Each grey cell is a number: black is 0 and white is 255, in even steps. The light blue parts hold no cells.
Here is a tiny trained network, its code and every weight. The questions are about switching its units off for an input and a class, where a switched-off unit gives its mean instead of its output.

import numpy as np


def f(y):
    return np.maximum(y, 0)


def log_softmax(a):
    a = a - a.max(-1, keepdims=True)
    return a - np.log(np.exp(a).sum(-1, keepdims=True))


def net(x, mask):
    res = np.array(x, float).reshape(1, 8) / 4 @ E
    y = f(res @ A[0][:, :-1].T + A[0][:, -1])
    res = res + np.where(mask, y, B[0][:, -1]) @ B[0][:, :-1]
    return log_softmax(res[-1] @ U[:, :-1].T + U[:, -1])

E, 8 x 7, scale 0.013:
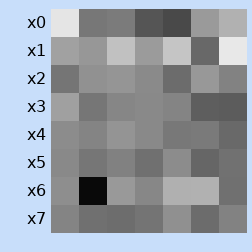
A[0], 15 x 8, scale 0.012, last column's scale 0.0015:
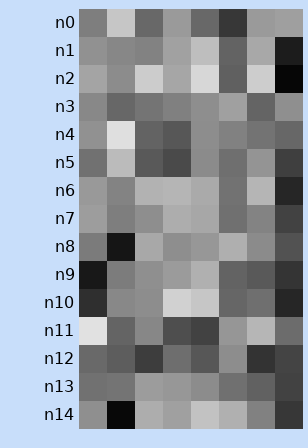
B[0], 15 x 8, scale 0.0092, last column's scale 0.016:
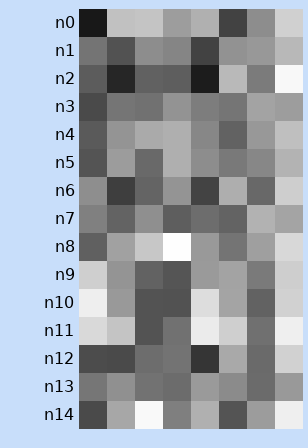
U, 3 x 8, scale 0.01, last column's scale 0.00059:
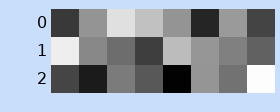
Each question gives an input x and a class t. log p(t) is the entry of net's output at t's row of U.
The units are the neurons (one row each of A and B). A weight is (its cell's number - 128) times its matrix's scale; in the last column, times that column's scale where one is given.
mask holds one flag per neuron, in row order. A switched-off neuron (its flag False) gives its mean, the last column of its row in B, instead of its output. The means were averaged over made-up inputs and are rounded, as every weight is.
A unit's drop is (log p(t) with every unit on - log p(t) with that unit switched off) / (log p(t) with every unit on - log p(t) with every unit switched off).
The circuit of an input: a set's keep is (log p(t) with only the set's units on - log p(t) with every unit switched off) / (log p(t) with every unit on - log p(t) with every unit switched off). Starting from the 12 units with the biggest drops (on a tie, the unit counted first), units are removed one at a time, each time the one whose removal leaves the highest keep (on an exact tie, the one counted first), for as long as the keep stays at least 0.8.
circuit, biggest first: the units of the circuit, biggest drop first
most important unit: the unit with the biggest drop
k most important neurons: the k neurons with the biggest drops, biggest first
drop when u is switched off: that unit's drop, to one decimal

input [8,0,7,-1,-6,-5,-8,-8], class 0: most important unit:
n0
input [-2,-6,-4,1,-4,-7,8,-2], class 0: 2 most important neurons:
n14, n8
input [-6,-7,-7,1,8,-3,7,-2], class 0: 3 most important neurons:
n14, n8, n2
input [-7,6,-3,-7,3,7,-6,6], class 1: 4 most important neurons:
n10, n9, n14, n8
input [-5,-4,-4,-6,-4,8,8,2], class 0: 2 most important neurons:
n14, n8
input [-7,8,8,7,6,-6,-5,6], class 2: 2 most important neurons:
n2, n11
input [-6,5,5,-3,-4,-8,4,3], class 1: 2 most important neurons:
n10, n9
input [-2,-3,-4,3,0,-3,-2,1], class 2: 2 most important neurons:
n11, n14
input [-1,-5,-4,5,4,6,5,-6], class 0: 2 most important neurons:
n2, n14
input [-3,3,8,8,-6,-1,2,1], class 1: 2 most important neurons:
n10, n12
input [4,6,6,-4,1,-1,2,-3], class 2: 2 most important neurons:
n2, n10
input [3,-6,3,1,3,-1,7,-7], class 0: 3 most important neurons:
n8, n2, n14
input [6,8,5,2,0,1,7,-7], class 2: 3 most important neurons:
n2, n6, n0
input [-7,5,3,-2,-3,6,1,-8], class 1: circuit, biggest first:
n10
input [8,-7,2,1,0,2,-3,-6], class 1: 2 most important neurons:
n11, n2
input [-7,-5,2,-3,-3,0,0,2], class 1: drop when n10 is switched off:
0.2
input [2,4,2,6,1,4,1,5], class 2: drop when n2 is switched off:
0.1
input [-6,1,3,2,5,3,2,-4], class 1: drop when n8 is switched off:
0.0
